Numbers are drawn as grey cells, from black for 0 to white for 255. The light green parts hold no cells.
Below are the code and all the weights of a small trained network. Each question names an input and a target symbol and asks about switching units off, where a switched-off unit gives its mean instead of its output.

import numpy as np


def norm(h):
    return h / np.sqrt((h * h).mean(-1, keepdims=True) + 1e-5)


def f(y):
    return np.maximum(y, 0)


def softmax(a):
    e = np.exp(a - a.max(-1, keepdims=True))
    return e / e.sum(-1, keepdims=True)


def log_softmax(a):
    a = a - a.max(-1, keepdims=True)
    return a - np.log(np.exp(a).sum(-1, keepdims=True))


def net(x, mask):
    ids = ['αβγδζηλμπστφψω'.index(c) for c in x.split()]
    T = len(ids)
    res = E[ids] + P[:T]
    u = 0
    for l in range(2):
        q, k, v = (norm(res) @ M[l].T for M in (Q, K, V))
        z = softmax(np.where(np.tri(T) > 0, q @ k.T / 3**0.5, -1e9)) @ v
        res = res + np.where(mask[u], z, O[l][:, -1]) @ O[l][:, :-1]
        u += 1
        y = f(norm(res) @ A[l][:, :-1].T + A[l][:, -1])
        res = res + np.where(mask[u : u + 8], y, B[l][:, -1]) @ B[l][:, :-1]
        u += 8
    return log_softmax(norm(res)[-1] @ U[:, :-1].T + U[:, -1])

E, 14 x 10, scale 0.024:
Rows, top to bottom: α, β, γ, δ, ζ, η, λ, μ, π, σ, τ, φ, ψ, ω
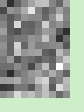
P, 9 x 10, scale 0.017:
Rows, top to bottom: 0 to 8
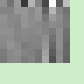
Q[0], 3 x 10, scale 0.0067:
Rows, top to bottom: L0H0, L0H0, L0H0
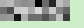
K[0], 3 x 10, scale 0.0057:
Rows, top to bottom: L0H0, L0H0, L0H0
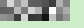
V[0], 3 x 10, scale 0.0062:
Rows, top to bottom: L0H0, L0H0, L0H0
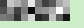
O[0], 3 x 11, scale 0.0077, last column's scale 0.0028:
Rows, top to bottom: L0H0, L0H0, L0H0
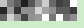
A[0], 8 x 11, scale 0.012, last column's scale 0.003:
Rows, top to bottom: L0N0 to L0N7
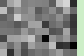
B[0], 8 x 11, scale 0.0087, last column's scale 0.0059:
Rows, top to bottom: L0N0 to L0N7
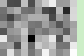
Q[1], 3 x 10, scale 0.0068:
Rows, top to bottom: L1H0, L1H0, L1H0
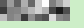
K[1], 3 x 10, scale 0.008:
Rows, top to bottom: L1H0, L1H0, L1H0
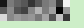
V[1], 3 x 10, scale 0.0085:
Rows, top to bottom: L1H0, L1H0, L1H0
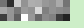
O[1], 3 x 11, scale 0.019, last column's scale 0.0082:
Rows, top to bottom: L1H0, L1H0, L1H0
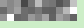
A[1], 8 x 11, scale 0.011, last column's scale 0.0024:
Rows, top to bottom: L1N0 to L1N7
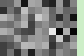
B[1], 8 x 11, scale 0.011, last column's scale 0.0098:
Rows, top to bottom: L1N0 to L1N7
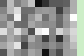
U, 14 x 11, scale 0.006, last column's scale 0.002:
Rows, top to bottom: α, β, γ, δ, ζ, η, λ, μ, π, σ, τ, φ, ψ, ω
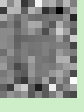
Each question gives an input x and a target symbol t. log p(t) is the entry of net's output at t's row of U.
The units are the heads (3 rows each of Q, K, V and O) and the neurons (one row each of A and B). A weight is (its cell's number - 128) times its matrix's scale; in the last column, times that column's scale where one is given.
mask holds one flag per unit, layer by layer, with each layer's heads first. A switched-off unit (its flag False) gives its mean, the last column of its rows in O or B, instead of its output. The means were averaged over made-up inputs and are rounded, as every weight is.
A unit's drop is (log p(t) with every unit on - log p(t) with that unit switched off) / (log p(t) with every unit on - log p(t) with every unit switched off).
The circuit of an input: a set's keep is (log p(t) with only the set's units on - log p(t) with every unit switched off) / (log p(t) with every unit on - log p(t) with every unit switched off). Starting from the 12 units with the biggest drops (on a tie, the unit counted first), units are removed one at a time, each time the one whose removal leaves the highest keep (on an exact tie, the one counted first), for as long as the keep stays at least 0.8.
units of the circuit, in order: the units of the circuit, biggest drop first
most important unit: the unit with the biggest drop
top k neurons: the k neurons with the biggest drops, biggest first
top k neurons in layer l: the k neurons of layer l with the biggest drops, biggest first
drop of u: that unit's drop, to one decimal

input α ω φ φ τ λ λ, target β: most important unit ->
L0N1
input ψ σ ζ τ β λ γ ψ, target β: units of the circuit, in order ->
[L1N7; L1N4]
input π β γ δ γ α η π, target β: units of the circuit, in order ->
[L0H0; L1N7]
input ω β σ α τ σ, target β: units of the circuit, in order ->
[L0H0; L1N7; L1N4]
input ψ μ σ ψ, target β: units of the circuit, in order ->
[L0H0; L1N7]
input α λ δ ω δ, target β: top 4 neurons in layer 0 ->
[L0N1; L0N2; L0N5; L0N6]
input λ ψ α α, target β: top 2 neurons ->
[L0N1; L0N0]
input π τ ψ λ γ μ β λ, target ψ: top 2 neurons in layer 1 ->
[L1N4; L1N2]
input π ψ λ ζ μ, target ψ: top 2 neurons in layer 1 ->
[L1N4; L1N2]
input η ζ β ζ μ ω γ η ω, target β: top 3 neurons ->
[L0N1; L0N7; L1N4]
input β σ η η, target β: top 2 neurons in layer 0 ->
[L0N1; L0N0]
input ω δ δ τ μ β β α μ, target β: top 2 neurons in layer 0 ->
[L0N6; L0N5]
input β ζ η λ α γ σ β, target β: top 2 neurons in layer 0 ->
[L0N7; L0N6]
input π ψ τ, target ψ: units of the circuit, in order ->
[L1H0]
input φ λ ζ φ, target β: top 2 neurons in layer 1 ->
[L1N4; L1N0]
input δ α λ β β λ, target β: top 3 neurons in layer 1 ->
[L1N4; L1N5; L1N0]
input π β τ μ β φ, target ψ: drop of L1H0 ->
1.0
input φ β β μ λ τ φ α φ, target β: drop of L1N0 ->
0.2
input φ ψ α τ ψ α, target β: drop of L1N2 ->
-0.1
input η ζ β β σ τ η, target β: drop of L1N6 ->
-0.1
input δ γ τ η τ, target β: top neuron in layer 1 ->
[L1N0]
